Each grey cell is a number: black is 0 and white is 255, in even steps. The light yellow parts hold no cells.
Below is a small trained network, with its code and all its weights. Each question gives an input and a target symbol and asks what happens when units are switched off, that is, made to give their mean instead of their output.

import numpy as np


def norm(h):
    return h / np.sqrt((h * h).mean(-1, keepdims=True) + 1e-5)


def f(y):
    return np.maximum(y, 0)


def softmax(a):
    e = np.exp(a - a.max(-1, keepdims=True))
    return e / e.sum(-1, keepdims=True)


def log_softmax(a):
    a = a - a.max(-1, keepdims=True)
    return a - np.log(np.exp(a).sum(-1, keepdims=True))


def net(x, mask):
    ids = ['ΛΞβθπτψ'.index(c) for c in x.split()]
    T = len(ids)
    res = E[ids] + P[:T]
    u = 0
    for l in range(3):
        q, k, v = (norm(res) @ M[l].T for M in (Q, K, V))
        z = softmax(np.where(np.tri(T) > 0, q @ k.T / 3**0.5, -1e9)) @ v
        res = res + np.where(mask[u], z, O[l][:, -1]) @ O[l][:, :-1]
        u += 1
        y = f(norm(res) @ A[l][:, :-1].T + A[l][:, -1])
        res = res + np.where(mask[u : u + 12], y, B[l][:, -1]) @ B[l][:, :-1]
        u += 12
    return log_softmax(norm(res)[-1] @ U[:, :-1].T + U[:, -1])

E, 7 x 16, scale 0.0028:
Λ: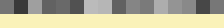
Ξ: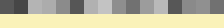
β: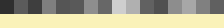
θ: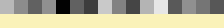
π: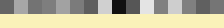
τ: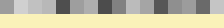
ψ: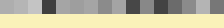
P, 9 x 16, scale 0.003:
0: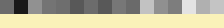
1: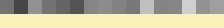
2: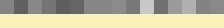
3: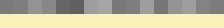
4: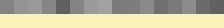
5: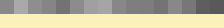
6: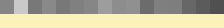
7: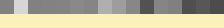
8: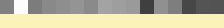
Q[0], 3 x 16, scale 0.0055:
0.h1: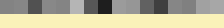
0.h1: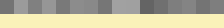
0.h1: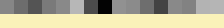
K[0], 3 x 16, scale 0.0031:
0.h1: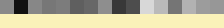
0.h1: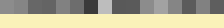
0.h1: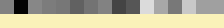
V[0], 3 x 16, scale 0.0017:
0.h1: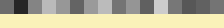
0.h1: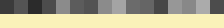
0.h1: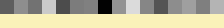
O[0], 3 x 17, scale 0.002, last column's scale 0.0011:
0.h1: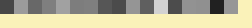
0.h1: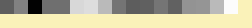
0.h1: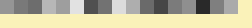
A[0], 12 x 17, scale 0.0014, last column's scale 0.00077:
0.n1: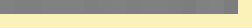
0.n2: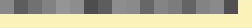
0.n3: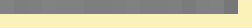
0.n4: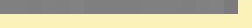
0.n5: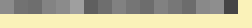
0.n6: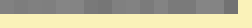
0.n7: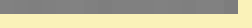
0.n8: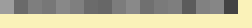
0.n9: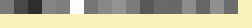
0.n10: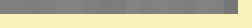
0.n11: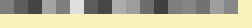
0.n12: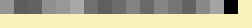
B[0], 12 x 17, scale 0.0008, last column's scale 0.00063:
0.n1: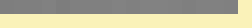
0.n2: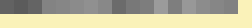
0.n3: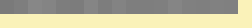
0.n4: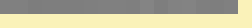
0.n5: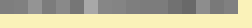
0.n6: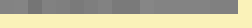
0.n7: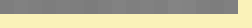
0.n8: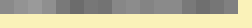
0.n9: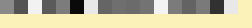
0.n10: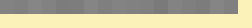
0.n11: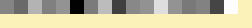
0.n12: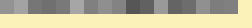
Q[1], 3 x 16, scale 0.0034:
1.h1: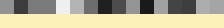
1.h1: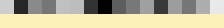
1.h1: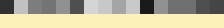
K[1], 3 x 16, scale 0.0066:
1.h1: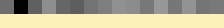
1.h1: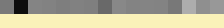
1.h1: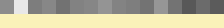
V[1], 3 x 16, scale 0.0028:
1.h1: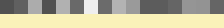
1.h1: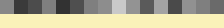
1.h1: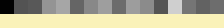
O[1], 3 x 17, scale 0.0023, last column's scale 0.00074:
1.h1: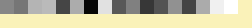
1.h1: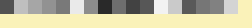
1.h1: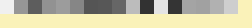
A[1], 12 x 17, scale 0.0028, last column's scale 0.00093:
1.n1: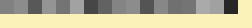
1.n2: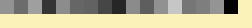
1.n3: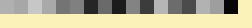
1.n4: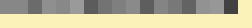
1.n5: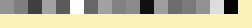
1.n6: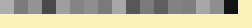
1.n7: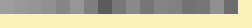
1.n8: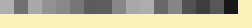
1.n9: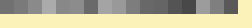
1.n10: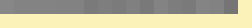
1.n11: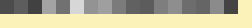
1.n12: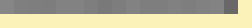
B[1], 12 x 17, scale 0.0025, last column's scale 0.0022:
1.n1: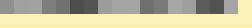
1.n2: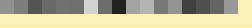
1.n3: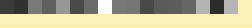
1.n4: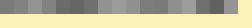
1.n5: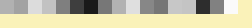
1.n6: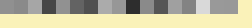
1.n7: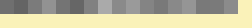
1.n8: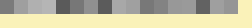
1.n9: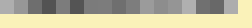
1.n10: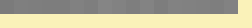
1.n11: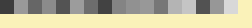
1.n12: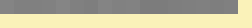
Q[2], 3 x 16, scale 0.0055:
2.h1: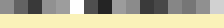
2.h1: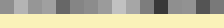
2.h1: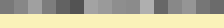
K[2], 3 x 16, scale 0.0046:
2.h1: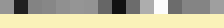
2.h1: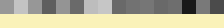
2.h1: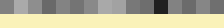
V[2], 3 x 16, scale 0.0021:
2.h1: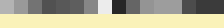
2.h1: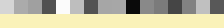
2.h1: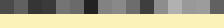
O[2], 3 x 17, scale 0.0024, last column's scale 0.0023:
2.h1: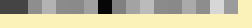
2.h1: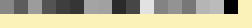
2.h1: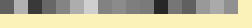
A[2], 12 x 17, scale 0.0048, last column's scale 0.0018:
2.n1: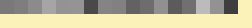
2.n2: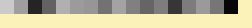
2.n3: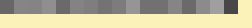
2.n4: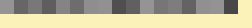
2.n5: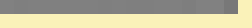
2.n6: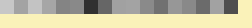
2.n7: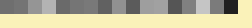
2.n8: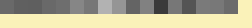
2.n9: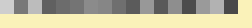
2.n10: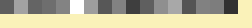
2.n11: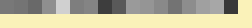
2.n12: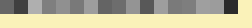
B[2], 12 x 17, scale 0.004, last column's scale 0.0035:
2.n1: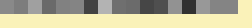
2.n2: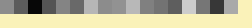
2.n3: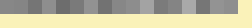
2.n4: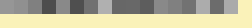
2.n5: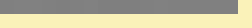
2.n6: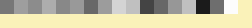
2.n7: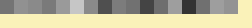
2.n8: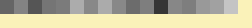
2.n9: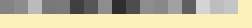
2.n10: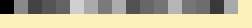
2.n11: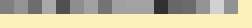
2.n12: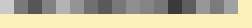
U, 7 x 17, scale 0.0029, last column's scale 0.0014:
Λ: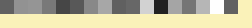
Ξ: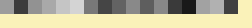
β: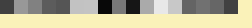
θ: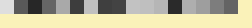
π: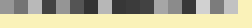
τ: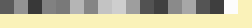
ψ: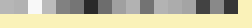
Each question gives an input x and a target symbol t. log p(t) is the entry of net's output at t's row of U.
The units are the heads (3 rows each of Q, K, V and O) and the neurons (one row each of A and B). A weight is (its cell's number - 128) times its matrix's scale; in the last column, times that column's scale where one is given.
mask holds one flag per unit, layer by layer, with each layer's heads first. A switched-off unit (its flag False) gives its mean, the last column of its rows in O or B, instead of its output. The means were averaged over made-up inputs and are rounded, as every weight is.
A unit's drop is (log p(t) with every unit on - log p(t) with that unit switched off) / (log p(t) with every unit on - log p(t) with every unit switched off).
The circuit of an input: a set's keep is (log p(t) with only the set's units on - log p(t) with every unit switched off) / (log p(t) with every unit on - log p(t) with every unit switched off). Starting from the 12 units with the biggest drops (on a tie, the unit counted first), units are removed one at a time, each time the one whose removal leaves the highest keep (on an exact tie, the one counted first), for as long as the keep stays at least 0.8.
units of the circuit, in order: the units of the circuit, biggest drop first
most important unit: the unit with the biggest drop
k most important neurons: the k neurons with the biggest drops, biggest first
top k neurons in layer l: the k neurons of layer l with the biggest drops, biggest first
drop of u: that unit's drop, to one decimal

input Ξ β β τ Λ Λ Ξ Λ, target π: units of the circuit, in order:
0.h1, 2.n6
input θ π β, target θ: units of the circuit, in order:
1.h1, 2.n6
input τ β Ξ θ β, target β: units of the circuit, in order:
1.h1, 2.n6
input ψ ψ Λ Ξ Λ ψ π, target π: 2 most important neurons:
2.n4, 2.n9
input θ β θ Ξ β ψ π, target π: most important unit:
2.h1
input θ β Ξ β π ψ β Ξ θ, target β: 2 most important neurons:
2.n6, 1.n5
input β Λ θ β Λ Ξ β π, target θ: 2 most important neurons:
2.n2, 2.n6
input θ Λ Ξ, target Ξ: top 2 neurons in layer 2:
2.n12, 2.n7
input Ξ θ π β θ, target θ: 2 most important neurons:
2.n2, 2.n6
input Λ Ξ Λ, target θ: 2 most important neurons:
2.n12, 2.n9
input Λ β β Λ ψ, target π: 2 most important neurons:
2.n9, 2.n4
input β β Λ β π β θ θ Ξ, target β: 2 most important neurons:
2.n6, 2.n10
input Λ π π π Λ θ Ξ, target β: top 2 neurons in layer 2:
2.n7, 2.n6
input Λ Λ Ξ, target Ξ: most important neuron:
2.n12
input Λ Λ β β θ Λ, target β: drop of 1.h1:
0.4
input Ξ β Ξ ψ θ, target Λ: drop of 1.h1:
0.3
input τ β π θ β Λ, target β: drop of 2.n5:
0.0
